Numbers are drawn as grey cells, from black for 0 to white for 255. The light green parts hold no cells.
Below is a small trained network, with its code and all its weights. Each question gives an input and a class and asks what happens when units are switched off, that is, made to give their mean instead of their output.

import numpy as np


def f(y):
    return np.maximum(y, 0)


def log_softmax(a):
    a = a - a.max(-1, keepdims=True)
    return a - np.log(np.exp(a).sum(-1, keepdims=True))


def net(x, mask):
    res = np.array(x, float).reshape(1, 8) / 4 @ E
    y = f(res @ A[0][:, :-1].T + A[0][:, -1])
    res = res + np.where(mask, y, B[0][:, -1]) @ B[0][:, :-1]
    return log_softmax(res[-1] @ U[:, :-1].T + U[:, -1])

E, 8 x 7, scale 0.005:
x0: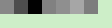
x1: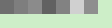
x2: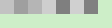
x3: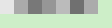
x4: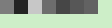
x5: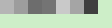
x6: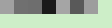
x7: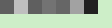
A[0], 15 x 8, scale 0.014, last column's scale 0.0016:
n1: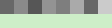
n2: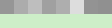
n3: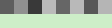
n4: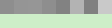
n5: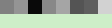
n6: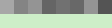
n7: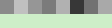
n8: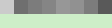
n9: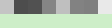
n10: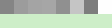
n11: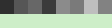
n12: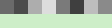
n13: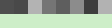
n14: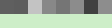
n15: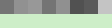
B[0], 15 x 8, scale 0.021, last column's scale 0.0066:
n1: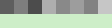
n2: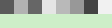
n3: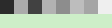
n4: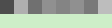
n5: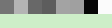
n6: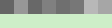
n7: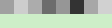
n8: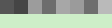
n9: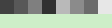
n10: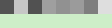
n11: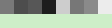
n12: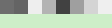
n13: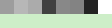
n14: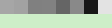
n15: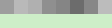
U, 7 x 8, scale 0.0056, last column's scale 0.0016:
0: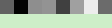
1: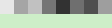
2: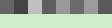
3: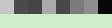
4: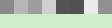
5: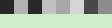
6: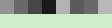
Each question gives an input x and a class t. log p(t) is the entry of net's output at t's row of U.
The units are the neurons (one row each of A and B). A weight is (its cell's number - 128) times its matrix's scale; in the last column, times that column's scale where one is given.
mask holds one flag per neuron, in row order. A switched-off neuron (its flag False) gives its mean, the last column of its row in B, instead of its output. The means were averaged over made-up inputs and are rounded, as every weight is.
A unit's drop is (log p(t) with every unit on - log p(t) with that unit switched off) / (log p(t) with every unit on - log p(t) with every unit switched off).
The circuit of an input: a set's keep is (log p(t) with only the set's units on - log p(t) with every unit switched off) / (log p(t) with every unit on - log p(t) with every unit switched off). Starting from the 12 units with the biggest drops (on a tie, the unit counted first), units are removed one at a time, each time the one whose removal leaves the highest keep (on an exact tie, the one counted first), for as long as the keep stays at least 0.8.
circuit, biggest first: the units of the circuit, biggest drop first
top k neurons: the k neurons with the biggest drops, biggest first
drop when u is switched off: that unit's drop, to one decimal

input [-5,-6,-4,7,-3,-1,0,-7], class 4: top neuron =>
[n7]
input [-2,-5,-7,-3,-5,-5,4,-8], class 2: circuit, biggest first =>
[n12 n11]
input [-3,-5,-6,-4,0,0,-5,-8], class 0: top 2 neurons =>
[n12 n5]
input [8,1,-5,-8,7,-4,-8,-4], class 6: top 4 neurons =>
[n11 n13 n2 n10]
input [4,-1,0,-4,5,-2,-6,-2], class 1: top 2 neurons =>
[n13 n2]
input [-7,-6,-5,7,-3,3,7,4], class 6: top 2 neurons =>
[n12 n5]
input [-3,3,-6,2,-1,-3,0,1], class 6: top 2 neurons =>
[n12 n11]
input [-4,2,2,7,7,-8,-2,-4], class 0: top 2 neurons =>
[n12 n7]
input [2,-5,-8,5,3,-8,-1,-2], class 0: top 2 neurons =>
[n12 n13]
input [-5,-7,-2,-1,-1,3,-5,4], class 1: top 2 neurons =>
[n2 n7]
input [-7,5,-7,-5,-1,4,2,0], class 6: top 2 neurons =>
[n11 n12]
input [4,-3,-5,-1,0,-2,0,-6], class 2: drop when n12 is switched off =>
0.4
